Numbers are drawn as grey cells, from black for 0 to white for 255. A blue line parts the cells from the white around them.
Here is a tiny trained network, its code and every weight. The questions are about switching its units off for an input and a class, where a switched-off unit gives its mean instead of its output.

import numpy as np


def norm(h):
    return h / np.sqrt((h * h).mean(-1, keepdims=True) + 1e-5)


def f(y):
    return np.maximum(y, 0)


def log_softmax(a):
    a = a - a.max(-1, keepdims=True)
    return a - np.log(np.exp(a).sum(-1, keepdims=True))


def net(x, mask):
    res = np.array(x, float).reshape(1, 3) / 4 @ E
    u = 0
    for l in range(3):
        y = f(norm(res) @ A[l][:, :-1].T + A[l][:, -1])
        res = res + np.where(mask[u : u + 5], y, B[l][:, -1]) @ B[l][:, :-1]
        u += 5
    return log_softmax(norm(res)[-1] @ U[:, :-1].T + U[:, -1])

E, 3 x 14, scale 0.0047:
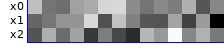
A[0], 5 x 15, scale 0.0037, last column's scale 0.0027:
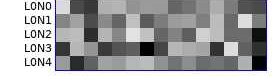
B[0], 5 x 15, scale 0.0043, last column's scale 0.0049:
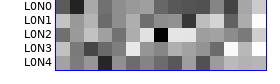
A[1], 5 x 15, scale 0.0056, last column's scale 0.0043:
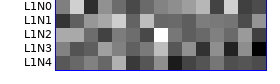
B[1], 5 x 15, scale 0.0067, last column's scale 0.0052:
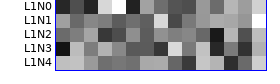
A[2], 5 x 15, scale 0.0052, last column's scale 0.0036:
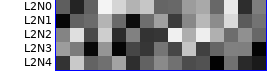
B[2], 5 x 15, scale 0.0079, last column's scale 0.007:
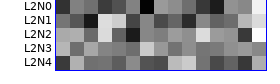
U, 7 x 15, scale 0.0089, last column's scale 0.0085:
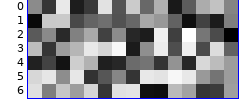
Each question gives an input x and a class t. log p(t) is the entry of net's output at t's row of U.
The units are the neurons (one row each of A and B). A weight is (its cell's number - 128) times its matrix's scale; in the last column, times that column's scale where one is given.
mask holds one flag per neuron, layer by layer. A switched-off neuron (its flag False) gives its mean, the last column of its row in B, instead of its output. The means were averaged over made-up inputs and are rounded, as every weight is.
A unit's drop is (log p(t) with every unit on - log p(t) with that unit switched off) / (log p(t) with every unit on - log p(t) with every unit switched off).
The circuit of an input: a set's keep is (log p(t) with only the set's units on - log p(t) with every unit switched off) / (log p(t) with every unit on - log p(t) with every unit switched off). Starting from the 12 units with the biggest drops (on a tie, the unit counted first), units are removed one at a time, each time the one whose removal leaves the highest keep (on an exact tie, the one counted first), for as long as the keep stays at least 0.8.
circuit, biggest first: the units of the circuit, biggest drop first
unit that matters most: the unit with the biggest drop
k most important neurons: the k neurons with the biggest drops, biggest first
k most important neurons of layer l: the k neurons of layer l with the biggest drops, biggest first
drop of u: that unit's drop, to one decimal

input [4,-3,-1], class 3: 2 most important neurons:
[L2N0; L2N2]
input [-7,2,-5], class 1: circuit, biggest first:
[L2N4]
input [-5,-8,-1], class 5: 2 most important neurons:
[L2N0; L1N1]
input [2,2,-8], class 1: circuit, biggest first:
[L1N3; L2N4; L0N3]
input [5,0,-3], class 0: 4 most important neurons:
[L2N2; L1N4; L0N1; L2N1]
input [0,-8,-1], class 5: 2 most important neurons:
[L2N0; L1N1]
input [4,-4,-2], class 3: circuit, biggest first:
[L2N0; L2N2]
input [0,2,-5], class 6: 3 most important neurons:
[L1N4; L1N1; L2N0]
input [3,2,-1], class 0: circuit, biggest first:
[L2N2; L2N1]
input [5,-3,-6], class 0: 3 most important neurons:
[L2N2; L2N1; L0N2]
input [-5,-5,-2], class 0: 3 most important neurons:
[L1N2; L0N2; L2N2]
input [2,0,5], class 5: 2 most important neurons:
[L0N2; L2N2]
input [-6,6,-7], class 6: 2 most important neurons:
[L1N4; L1N1]
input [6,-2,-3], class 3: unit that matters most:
L2N0
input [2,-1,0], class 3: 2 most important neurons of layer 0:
[L0N0; L0N4]
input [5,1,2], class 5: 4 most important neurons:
[L0N2; L1N0; L1N2; L2N1]
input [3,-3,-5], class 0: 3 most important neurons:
[L2N2; L0N4; L1N0]
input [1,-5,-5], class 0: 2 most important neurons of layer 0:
[L0N1; L0N4]
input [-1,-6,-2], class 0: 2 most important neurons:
[L1N2; L0N2]
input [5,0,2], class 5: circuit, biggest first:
[L0N2]
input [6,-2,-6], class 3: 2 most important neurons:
[L2N0; L1N0]
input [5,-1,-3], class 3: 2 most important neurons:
[L2N0; L1N0]
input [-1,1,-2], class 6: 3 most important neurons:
[L1N4; L0N3; L1N1]
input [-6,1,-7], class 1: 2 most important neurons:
[L2N4; L1N3]
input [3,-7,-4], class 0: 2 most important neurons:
[L2N2; L1N2]
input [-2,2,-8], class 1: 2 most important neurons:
[L1N3; L2N4]
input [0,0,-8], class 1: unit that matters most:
L1N3
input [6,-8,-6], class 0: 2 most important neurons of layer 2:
[L2N1; L2N2]
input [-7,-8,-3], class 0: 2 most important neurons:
[L1N2; L0N2]
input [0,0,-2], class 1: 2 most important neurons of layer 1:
[L1N3; L1N0]
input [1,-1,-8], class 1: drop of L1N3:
0.9
